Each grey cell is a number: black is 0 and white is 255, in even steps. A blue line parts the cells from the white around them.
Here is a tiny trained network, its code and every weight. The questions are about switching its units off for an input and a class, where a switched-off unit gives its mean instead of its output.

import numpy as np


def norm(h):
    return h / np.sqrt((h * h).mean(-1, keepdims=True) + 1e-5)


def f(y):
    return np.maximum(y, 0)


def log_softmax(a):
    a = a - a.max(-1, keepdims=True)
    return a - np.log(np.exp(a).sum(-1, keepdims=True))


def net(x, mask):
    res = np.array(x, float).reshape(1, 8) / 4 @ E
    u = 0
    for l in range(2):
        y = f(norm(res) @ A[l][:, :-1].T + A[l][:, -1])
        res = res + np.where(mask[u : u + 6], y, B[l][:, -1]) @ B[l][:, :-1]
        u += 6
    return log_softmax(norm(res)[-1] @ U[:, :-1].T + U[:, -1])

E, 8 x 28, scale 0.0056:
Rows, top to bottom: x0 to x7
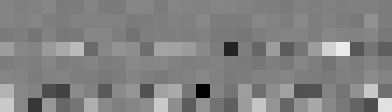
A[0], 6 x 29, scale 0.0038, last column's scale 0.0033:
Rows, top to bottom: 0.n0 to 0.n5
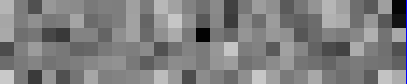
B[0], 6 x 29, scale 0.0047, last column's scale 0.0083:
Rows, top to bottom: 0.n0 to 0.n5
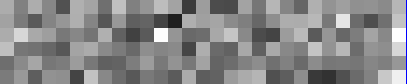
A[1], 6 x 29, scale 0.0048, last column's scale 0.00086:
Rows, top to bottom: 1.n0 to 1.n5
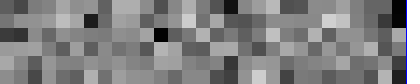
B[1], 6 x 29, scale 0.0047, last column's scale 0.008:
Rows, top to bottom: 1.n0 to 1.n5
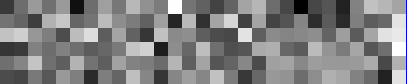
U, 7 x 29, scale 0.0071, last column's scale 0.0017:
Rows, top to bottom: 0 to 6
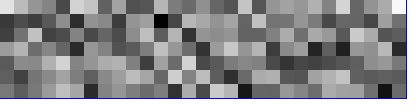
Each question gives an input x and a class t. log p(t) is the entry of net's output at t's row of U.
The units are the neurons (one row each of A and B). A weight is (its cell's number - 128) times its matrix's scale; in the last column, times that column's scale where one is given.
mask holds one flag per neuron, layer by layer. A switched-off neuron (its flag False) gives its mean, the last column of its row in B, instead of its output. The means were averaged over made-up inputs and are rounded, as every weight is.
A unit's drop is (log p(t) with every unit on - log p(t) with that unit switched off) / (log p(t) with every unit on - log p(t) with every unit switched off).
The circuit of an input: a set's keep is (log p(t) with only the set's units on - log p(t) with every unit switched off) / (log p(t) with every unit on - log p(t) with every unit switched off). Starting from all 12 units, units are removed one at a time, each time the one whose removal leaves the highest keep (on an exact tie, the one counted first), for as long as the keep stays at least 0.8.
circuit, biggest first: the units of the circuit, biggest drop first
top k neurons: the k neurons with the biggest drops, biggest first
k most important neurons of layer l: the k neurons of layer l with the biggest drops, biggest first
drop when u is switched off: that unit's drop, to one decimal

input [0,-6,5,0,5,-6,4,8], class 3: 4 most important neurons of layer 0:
[0.n5 0.n3 0.n2 0.n1]
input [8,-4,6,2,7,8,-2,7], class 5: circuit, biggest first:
[1.n5]
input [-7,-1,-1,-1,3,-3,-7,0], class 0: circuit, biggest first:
[1.n2 0.n5 0.n2]
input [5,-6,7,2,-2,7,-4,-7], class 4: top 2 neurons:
[0.n2 1.n1]
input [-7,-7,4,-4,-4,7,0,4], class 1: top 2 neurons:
[0.n2 1.n5]
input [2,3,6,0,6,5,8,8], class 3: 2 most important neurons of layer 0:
[0.n5 0.n2]
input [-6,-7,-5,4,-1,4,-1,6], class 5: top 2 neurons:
[0.n2 1.n5]
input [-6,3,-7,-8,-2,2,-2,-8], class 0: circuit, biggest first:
[0.n2 1.n2 0.n3]
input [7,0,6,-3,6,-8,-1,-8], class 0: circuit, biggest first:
[0.n2 1.n2]
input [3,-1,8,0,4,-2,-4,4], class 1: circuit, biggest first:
[0.n5 1.n5]
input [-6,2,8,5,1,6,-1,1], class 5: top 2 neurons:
[0.n2 0.n0]
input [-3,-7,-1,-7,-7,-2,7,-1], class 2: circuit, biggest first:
[1.n3 0.n5]
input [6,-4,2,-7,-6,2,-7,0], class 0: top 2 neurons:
[1.n2 0.n5]
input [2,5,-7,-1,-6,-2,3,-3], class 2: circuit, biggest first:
[1.n3]
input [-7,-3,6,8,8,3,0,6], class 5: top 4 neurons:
[0.n2 1.n5 1.n2 1.n0]
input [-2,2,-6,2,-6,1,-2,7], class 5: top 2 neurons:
[1.n5 0.n0]
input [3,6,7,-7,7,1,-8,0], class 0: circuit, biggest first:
[1.n2 0.n5 0.n2 1.n3]
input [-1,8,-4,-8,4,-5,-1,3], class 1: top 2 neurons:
[0.n2 1.n5]
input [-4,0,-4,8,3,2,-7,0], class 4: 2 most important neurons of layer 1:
[1.n1 1.n3]
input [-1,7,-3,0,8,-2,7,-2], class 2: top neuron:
[1.n3]
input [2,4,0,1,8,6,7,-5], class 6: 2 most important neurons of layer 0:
[0.n1 0.n5]
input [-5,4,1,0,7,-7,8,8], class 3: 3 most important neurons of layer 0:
[0.n5 0.n2 0.n3]
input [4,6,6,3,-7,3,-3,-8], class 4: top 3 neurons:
[0.n2 1.n1 1.n2]
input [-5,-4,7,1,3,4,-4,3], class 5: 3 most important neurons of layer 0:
[0.n0 0.n2 0.n1]
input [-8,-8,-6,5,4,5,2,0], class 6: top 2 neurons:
[1.n1 1.n2]
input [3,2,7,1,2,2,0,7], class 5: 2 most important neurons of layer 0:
[0.n0 0.n2]
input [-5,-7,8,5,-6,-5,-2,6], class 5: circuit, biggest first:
[0.n2]
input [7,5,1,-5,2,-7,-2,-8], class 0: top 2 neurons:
[0.n2 1.n2]
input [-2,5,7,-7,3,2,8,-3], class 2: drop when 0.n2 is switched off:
0.0
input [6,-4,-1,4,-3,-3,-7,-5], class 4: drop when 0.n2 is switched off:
0.4
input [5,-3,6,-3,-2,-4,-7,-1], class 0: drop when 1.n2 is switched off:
0.2
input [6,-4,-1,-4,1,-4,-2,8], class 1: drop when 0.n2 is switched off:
0.6
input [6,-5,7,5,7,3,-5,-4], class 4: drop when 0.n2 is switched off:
0.7
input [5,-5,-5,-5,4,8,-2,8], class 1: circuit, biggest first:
[1.n5]
